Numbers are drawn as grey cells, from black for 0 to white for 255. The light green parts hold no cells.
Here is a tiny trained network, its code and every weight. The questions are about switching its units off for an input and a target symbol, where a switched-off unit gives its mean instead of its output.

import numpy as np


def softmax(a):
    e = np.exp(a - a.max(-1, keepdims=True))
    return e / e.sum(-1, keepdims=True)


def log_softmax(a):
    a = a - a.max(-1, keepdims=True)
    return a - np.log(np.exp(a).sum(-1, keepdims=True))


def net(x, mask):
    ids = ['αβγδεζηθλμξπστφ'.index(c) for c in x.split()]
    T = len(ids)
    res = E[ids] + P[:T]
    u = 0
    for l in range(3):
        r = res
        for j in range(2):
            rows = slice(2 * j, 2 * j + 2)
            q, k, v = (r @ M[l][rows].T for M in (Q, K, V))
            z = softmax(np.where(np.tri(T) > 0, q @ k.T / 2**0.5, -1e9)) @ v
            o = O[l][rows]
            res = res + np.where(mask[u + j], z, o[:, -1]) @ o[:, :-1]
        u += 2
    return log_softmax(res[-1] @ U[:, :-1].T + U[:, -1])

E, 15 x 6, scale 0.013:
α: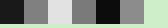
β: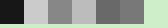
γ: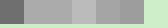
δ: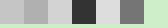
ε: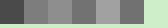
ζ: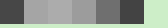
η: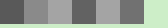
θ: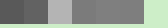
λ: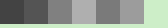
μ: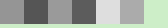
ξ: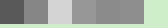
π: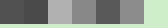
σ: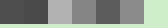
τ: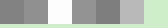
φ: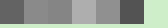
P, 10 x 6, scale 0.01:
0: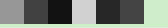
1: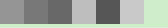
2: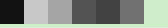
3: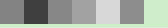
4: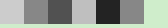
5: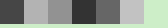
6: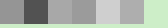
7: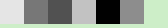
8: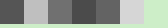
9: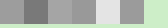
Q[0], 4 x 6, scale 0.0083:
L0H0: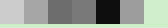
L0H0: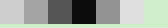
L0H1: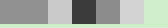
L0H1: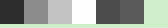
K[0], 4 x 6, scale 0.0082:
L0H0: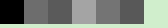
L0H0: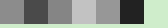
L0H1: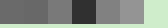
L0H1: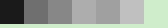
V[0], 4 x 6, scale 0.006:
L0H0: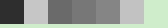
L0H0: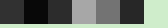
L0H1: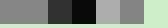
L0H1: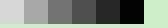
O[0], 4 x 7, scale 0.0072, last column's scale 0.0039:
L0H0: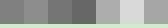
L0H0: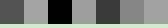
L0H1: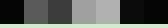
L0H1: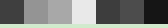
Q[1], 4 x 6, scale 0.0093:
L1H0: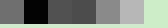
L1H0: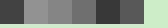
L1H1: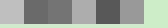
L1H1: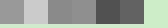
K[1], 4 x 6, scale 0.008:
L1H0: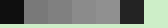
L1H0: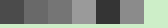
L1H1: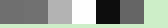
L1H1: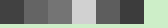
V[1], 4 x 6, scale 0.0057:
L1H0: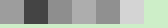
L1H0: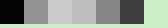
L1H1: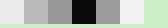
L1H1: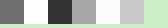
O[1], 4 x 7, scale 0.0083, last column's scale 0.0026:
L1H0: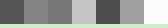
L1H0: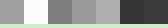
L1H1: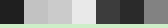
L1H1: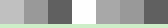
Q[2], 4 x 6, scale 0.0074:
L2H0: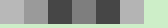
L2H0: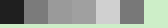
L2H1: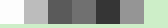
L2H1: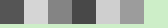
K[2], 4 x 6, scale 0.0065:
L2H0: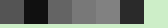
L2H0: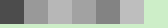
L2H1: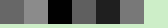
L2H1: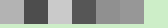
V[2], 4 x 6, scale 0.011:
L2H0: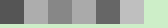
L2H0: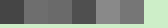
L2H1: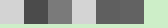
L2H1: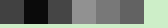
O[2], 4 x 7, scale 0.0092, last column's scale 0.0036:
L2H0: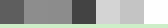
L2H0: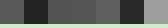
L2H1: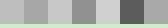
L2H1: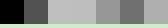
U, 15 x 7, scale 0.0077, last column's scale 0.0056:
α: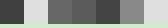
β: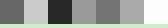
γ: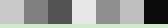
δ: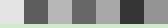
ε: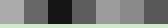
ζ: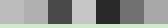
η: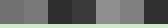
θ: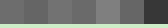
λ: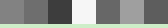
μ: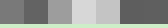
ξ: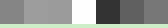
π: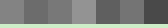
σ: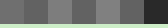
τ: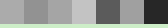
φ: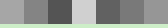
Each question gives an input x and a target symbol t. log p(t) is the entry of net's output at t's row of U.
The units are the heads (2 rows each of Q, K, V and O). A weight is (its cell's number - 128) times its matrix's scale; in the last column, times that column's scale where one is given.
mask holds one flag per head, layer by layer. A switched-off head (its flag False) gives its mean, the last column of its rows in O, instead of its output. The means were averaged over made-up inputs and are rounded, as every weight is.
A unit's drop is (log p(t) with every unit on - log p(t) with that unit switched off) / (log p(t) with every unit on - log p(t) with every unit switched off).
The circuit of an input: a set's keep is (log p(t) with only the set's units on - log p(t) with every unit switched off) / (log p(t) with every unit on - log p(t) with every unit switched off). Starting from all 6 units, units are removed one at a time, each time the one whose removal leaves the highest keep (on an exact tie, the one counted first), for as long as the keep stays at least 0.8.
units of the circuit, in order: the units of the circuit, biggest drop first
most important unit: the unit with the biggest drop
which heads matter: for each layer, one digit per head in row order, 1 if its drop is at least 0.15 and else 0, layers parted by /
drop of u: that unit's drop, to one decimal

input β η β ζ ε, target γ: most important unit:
L1H1
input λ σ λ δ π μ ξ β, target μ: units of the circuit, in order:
L2H1; L0H0
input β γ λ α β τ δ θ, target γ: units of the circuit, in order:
L1H1; L0H0; L0H1; L2H0
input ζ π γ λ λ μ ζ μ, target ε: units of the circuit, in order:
L1H1; L0H1; L0H0
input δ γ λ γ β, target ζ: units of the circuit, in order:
L2H0; L0H1; L1H1; L2H1
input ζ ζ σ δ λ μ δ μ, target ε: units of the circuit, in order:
L1H1; L0H0
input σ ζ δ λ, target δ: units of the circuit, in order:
L0H0; L0H1; L1H0
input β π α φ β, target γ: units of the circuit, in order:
L1H1; L0H0; L0H1; L2H1
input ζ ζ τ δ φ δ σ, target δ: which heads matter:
11 / 00 / 01
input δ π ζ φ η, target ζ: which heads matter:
11 / 11 / 11
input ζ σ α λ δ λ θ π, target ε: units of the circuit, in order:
L1H1; L0H1
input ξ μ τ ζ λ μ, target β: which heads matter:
11 / 01 / 11
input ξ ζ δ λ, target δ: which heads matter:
11 / 10 / 01
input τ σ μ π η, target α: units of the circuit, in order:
L1H1; L0H1; L2H0
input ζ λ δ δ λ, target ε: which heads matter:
01 / 11 / 00
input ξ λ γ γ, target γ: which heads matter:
10 / 01 / 11
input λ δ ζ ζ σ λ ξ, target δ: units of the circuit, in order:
L0H0
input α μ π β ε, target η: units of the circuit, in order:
L1H1; L0H1; L0H0
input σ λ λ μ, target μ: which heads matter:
00 / 11 / 01
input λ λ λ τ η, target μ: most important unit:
L2H1
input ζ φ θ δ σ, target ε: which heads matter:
11 / 11 / 00
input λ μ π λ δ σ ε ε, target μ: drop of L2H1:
1.4
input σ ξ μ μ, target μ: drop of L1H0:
0.2
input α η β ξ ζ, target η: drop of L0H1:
0.2
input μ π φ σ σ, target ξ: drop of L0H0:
0.3
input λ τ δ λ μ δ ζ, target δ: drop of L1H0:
-0.1
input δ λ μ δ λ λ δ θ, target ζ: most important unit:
L0H1
